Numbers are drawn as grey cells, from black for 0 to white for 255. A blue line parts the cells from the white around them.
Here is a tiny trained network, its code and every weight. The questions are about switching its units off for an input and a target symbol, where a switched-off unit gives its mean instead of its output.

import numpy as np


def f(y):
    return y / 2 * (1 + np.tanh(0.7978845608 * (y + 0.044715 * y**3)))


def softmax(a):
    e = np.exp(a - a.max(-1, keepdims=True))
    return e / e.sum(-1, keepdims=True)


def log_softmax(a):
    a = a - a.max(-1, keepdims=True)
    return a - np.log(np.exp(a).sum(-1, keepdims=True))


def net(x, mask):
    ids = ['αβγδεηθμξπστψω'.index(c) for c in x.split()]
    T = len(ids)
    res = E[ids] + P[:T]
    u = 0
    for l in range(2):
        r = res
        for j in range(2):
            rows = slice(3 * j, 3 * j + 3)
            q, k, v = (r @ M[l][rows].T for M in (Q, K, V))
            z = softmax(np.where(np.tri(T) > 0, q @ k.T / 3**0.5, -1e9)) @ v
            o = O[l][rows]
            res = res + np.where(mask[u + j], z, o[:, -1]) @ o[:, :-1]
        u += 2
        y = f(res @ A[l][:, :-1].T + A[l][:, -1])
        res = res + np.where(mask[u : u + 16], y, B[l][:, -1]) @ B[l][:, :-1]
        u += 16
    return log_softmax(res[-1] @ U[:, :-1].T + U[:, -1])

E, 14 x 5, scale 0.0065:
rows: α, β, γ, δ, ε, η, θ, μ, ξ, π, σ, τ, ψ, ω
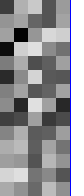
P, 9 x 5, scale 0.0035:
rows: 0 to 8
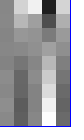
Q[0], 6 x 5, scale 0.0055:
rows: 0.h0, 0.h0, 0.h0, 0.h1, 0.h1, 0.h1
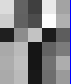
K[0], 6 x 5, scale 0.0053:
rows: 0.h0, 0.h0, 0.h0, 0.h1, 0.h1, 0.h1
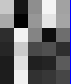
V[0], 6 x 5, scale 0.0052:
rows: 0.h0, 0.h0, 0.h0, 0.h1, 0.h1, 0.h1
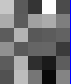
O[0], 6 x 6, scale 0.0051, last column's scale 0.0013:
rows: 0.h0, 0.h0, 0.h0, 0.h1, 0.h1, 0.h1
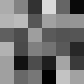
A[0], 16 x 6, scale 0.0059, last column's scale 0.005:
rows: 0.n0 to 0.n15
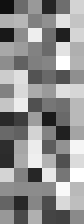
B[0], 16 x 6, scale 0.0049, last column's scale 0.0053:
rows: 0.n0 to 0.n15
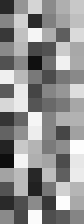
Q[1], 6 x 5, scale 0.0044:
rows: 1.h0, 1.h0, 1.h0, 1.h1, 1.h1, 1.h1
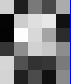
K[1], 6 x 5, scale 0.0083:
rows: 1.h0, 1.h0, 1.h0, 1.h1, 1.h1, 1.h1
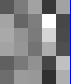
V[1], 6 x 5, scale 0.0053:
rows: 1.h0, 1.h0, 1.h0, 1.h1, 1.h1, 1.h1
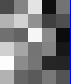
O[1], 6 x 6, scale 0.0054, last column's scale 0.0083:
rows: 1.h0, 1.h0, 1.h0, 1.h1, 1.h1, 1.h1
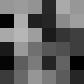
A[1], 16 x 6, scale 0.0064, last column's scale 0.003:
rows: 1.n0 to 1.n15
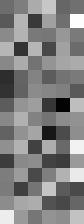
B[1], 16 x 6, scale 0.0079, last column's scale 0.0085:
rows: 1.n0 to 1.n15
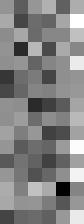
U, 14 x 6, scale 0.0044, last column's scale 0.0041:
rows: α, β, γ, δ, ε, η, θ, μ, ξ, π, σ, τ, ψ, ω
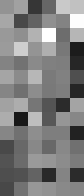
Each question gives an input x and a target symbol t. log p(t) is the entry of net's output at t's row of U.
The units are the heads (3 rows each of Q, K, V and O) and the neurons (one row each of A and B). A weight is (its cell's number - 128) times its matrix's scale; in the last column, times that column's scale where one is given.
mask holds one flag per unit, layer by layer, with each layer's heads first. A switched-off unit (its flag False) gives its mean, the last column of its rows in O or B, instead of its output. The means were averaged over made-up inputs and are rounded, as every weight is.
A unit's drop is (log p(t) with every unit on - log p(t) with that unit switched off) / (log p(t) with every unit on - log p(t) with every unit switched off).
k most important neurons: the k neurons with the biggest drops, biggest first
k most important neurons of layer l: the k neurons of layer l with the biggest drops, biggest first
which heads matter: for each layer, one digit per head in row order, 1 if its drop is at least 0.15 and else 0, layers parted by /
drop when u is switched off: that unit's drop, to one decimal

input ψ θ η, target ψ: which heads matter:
00 / 11
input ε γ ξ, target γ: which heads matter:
00 / 10
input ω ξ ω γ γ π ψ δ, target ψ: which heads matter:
00 / 01
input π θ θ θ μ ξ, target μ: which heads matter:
00 / 10
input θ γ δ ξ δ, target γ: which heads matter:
10 / 10
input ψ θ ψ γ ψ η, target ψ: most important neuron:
0.n14
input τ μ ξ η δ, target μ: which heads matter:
00 / 10
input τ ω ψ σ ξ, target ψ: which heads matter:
00 / 01
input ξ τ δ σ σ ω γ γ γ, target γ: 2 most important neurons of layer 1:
1.n13; 1.n0
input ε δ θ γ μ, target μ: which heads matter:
01 / 10
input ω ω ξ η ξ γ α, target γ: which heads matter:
00 / 10
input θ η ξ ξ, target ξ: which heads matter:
11 / 11
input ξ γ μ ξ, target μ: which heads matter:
01 / 10
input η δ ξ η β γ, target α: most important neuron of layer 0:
0.n2
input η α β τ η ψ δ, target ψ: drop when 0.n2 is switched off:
0.0
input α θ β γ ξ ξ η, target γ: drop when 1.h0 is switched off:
0.5
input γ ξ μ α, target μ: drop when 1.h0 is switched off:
1.0
